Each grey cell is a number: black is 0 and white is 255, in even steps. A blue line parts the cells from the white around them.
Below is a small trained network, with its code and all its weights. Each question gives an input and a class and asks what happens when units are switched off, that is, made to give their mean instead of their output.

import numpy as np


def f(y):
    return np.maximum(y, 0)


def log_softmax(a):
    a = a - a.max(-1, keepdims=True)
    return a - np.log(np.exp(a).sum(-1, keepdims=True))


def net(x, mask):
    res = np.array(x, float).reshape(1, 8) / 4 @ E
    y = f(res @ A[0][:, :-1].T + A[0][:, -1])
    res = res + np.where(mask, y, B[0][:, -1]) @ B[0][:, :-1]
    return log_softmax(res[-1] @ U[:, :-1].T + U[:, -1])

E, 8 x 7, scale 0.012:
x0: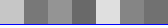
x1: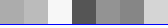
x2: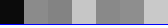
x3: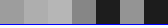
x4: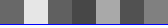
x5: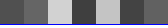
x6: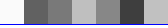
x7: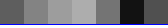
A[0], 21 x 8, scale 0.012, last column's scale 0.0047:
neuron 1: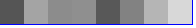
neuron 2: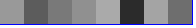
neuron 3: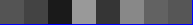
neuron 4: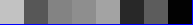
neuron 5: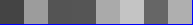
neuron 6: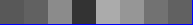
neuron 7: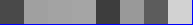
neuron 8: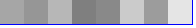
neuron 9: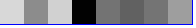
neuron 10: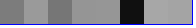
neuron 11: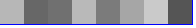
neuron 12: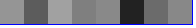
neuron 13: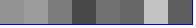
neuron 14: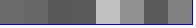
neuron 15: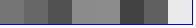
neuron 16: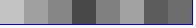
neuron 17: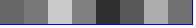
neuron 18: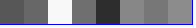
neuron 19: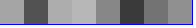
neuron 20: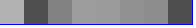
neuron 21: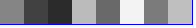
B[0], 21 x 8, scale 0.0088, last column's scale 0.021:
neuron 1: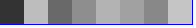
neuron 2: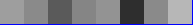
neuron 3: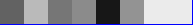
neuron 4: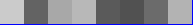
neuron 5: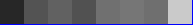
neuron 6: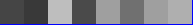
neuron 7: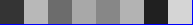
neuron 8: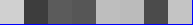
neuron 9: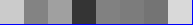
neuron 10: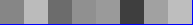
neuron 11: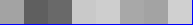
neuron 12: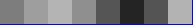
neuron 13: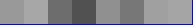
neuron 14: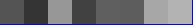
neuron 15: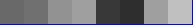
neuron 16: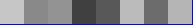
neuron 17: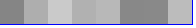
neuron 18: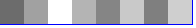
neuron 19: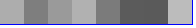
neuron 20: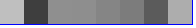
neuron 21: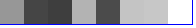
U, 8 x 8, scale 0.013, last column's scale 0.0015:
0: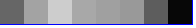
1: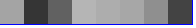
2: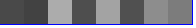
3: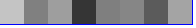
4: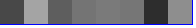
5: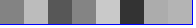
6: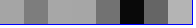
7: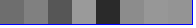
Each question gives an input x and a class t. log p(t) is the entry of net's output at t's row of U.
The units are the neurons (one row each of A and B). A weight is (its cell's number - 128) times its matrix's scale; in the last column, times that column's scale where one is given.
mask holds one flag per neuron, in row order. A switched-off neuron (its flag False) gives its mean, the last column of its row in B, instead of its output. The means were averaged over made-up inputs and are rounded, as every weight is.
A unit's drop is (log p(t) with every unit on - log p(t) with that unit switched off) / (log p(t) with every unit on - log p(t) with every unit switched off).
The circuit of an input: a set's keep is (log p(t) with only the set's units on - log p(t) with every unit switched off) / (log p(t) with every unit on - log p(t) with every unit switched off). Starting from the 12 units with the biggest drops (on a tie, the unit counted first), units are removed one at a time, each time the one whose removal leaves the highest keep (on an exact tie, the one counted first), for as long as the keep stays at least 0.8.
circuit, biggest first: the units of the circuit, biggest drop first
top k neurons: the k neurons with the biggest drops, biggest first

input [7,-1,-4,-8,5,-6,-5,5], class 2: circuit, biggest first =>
(neuron 14)
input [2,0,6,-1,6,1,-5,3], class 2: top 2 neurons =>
(neuron 6; neuron 14)
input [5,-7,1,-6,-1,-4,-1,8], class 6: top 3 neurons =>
(neuron 2; neuron 4; neuron 15)
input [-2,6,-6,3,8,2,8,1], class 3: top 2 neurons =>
(neuron 9; neuron 16)
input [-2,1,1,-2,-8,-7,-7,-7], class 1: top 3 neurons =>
(neuron 8; neuron 11; neuron 15)
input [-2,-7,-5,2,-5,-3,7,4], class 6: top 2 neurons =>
(neuron 4; neuron 19)
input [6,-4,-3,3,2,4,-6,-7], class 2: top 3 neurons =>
(neuron 6; neuron 5; neuron 14)
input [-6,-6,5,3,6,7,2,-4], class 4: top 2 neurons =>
(neuron 21; neuron 7)
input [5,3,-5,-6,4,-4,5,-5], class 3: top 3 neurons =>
(neuron 9; neuron 21; neuron 16)
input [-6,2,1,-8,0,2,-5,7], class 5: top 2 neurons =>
(neuron 10; neuron 1)
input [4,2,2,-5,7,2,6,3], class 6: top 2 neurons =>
(neuron 4; neuron 12)
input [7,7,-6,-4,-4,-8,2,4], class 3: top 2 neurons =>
(neuron 9; neuron 21)
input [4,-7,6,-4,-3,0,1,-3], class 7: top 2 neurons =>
(neuron 3; neuron 8)
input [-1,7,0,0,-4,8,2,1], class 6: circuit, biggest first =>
(neuron 12)
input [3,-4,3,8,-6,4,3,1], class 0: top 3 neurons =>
(neuron 18; neuron 7; neuron 2)
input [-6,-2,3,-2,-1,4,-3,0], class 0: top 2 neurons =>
(neuron 21; neuron 18)
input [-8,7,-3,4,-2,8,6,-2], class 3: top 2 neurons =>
(neuron 9; neuron 8)
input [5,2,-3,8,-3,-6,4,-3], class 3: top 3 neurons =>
(neuron 16; neuron 9; neuron 1)
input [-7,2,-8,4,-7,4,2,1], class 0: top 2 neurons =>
(neuron 18; neuron 17)
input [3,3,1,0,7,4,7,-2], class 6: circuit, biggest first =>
(neuron 4)
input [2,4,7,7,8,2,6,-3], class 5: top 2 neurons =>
(neuron 10; neuron 1)
